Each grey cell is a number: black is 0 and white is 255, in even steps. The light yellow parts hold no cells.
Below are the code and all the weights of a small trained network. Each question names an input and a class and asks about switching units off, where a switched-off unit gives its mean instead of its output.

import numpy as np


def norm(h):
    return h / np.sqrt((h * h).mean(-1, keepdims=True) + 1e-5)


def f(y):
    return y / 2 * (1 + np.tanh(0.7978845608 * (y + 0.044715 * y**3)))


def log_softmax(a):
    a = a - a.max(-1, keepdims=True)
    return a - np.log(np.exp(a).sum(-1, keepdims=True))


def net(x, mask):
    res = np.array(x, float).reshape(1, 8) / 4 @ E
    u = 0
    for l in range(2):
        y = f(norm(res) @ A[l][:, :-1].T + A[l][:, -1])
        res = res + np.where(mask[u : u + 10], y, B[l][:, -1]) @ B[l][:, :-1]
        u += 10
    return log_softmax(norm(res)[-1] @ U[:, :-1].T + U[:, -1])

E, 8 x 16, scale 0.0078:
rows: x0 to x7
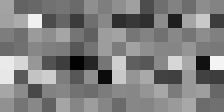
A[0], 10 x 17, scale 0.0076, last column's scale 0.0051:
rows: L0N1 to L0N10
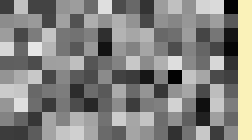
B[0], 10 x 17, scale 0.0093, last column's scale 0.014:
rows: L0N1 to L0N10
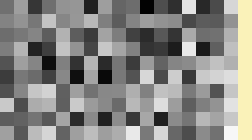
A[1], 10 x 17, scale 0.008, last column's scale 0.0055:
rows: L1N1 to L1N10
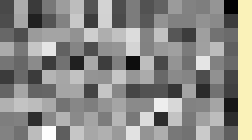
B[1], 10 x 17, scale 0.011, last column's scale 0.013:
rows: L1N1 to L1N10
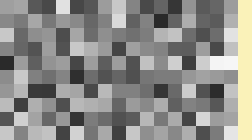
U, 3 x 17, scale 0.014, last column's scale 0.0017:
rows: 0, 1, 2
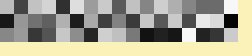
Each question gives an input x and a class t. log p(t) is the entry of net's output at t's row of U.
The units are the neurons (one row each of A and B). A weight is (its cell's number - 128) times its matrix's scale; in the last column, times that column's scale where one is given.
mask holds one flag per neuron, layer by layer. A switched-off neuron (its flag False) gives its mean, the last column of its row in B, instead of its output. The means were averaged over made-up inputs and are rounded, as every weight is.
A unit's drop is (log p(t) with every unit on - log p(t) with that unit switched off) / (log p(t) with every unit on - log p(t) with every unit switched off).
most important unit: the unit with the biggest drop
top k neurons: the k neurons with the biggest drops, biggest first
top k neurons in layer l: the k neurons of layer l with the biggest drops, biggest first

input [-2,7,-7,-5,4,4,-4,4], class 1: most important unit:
L0N6
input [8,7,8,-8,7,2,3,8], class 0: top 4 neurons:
[L0N8, L0N7, L0N9, L0N5]
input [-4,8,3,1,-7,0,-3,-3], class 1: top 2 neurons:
[L0N6, L0N8]
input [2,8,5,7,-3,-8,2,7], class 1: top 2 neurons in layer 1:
[L1N5, L1N10]
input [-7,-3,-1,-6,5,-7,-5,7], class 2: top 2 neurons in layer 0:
[L0N1, L0N10]
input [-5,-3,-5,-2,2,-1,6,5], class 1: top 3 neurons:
[L0N5, L0N10, L0N9]
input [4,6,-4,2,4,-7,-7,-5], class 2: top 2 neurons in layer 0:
[L0N1, L0N9]
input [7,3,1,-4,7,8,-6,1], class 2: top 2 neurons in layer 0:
[L0N4, L0N10]
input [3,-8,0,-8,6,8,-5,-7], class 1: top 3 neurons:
[L0N9, L0N1, L0N10]
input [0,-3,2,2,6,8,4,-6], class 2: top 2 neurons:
[L0N4, L0N3]
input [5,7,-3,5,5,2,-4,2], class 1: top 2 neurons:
[L0N6, L0N10]
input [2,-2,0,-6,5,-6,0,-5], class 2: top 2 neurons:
[L0N1, L0N10]
